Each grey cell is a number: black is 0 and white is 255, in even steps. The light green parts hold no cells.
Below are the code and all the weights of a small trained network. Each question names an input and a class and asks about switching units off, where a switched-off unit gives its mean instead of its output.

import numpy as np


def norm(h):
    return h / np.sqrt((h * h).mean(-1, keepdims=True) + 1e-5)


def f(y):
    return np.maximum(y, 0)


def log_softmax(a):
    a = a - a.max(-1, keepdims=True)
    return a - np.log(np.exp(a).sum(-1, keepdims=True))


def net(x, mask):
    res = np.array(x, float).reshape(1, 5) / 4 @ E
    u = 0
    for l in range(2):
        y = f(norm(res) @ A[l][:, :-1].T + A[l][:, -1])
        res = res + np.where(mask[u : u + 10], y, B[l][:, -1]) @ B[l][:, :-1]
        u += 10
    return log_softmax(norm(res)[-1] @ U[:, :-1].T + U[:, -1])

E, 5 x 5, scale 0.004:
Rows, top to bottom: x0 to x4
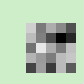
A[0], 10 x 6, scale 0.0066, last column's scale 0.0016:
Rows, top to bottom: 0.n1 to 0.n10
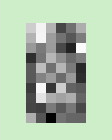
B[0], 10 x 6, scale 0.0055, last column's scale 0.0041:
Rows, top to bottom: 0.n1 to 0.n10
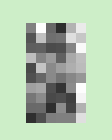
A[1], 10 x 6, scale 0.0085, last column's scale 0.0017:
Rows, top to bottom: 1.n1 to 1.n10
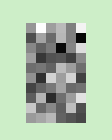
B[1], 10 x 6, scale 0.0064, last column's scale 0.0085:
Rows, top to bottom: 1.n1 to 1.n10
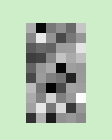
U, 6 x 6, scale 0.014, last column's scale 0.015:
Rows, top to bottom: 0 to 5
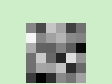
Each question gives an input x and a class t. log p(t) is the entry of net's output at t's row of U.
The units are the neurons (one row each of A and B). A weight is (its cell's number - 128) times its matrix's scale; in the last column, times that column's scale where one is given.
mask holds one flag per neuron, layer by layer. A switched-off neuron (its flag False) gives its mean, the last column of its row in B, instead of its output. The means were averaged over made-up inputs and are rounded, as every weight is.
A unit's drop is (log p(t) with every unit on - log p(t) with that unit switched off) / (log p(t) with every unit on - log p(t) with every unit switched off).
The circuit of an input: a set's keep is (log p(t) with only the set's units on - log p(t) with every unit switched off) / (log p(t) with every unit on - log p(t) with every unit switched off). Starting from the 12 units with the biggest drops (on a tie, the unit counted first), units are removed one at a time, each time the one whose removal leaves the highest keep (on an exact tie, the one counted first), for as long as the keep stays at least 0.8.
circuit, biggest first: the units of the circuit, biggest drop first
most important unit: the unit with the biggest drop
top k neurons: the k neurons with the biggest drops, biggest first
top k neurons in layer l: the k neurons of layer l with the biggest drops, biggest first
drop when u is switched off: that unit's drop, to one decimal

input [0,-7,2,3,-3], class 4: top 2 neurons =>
1.n6, 0.n1
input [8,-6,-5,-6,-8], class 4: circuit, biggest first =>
1.n6, 1.n9
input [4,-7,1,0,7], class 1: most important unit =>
1.n1
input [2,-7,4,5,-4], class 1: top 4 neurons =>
1.n1, 0.n10, 1.n4, 0.n8
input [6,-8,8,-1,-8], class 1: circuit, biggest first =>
1.n1, 1.n9
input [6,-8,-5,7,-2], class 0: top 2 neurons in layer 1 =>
1.n6, 1.n5
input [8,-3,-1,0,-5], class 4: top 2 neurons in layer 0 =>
0.n7, 0.n8
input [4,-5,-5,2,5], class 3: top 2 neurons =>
1.n5, 1.n2
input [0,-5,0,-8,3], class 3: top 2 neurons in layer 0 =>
0.n5, 0.n3
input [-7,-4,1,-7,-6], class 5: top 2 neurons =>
0.n1, 0.n2
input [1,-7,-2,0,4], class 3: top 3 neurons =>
1.n5, 1.n2, 0.n1
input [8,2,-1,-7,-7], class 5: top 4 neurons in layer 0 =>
0.n3, 0.n7, 0.n5, 0.n4
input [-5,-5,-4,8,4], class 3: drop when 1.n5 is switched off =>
0.2
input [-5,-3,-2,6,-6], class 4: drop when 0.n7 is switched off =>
0.0
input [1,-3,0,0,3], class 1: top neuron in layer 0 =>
0.n3
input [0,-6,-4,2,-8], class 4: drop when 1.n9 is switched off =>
0.1
